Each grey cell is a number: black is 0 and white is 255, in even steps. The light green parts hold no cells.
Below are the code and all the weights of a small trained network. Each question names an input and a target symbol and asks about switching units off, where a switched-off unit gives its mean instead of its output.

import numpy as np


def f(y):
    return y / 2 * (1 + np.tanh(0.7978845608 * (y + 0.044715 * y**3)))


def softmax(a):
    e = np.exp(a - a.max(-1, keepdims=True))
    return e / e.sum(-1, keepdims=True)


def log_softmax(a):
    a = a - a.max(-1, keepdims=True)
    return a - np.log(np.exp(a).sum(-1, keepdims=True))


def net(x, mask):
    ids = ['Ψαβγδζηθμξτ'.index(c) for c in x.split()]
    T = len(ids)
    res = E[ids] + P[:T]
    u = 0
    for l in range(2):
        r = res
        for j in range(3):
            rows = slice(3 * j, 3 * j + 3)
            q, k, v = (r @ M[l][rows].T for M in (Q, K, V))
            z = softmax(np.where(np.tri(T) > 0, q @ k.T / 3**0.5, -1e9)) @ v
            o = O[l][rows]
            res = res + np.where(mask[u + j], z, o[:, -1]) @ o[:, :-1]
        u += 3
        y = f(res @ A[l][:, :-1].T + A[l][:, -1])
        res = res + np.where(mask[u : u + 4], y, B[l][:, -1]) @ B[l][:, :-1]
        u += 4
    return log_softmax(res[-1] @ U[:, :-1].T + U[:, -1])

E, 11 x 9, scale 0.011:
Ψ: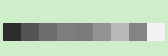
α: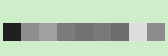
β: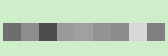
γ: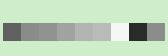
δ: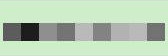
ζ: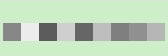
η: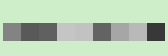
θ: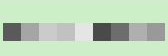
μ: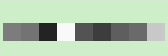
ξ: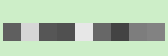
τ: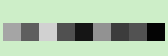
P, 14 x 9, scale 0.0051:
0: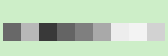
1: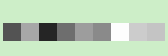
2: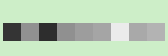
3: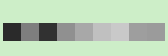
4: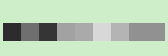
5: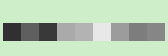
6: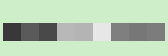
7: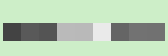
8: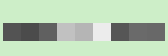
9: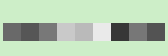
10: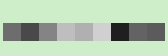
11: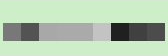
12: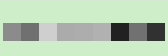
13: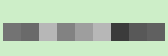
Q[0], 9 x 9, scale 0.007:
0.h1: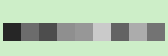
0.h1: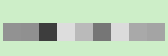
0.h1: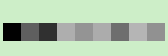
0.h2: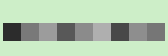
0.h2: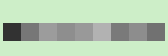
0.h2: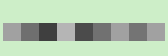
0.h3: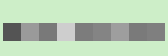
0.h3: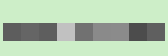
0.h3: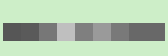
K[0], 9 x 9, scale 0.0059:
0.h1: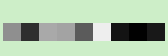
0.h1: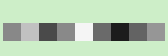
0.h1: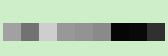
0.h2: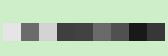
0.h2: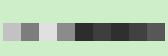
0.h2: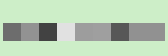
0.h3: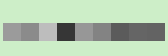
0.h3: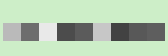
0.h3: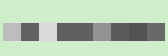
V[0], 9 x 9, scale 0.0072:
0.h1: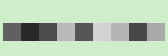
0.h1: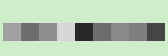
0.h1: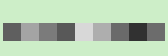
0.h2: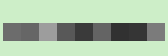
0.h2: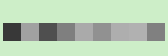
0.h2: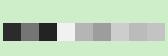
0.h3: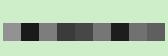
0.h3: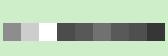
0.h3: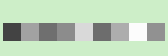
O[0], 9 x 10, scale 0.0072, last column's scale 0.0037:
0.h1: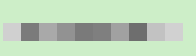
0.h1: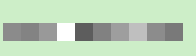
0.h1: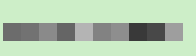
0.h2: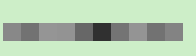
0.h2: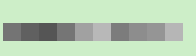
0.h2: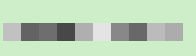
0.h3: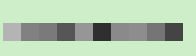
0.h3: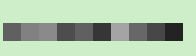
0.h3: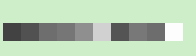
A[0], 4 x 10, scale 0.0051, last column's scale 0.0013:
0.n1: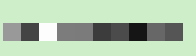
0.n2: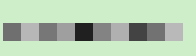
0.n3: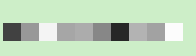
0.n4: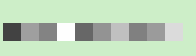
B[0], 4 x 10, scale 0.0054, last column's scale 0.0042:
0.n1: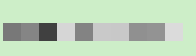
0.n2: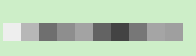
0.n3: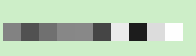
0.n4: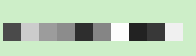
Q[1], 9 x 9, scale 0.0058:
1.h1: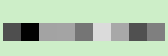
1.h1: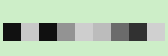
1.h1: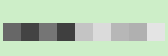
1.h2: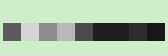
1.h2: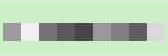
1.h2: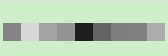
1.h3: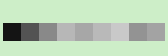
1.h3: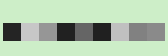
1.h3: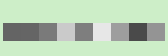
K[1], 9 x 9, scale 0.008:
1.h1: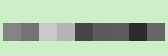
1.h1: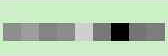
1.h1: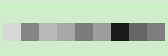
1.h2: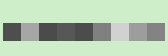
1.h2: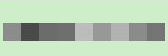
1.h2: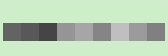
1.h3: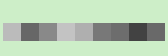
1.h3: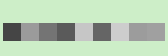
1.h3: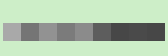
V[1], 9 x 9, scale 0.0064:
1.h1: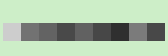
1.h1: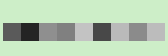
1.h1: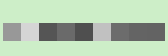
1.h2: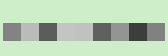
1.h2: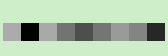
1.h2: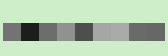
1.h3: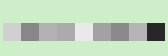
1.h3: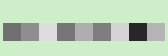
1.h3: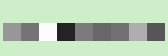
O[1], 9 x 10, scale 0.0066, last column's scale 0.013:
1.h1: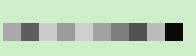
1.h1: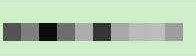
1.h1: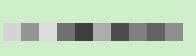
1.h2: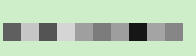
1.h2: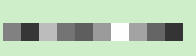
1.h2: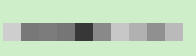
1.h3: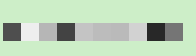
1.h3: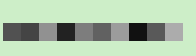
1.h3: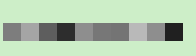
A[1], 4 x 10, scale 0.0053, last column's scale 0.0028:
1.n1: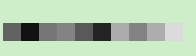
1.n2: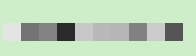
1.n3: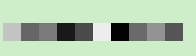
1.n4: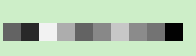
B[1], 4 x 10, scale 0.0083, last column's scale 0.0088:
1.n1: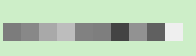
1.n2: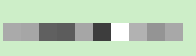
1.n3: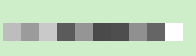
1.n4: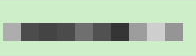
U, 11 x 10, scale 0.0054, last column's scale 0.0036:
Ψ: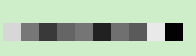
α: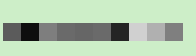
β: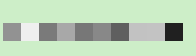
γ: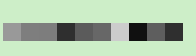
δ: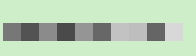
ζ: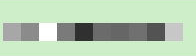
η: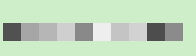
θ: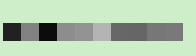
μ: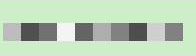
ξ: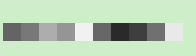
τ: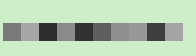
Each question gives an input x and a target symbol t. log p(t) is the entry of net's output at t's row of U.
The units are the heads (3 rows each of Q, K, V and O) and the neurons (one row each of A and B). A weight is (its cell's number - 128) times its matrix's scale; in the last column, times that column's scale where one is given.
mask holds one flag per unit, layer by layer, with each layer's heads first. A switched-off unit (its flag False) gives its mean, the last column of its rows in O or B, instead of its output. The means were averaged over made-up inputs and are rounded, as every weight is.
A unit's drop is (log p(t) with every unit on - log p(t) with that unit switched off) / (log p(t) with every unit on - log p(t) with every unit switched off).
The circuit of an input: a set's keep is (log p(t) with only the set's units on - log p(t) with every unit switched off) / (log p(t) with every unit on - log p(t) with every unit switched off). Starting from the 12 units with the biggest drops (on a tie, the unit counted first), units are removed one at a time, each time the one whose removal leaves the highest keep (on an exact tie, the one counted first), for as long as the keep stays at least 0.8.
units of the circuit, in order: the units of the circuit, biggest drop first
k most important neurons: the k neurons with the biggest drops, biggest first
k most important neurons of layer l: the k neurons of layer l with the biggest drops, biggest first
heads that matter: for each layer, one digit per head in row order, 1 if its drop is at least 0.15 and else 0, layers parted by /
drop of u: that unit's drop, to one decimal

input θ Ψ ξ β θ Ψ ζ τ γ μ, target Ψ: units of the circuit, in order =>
0.h3
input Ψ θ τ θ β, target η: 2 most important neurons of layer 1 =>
1.n3; 1.n4
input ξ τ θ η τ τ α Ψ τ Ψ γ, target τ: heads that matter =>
011 / 000
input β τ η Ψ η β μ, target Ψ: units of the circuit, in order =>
0.h2; 0.h3
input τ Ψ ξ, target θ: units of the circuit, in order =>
0.h3; 1.n3
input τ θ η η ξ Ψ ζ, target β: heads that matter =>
111 / 101
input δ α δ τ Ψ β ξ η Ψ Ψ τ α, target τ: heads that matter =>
110 / 100
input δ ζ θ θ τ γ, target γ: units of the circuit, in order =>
0.h3; 1.h3
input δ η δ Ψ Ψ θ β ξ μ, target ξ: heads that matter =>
110 / 110
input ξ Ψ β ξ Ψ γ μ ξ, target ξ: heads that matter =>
110 / 010
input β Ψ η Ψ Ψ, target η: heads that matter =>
011 / 001
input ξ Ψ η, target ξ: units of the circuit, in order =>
0.h1; 1.h2; 1.h1
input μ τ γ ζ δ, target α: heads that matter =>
000 / 110
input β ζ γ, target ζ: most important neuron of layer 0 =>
0.n3
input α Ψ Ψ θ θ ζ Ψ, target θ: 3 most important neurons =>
0.n4; 0.n2; 1.n1
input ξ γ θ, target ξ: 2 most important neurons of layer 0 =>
0.n3; 0.n4
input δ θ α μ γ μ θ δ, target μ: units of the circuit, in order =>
1.h3; 0.h3
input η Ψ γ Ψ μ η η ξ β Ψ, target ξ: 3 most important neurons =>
1.n3; 0.n4; 0.n1
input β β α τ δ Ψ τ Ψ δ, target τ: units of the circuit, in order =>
0.h2; 0.h1; 0.n4
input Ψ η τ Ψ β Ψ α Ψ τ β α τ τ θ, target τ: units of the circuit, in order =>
0.h2; 1.h1
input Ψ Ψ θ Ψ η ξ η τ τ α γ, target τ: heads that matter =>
011 / 100
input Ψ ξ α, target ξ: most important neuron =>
1.n3
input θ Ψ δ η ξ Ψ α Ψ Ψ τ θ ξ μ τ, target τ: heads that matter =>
010 / 100
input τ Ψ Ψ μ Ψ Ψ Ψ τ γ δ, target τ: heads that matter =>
111 / 100
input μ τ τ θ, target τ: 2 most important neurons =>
0.n4; 1.n3
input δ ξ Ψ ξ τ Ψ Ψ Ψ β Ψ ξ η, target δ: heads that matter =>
110 / 011
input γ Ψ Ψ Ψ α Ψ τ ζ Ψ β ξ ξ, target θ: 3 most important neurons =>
1.n3; 0.n3; 1.n1
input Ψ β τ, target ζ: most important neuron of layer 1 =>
1.n3
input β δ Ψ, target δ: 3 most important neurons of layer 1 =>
1.n2; 1.n3; 1.n1
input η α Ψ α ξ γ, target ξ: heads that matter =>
111 / 110
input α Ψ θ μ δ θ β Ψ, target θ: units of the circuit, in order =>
1.h1; 0.h3
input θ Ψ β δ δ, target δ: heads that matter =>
110 / 010
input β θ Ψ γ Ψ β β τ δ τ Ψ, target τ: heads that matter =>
011 / 100
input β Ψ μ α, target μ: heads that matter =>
001 / 001
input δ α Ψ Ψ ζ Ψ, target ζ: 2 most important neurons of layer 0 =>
0.n3; 0.n4
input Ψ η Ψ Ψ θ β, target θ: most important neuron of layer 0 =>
0.n3
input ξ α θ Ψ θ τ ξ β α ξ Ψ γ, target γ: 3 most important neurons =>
1.n1; 1.n2; 0.n2
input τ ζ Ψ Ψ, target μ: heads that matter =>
110 / 100
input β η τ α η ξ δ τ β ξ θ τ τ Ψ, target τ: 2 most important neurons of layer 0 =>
0.n4; 0.n3
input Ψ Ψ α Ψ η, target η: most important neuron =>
0.n3
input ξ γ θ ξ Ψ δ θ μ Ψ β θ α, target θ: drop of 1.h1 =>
0.5
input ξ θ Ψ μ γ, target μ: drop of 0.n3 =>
-0.1
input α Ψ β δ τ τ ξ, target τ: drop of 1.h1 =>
0.3
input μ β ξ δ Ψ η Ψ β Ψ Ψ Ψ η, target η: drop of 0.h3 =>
0.3
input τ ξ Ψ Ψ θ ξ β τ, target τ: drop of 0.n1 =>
0.2
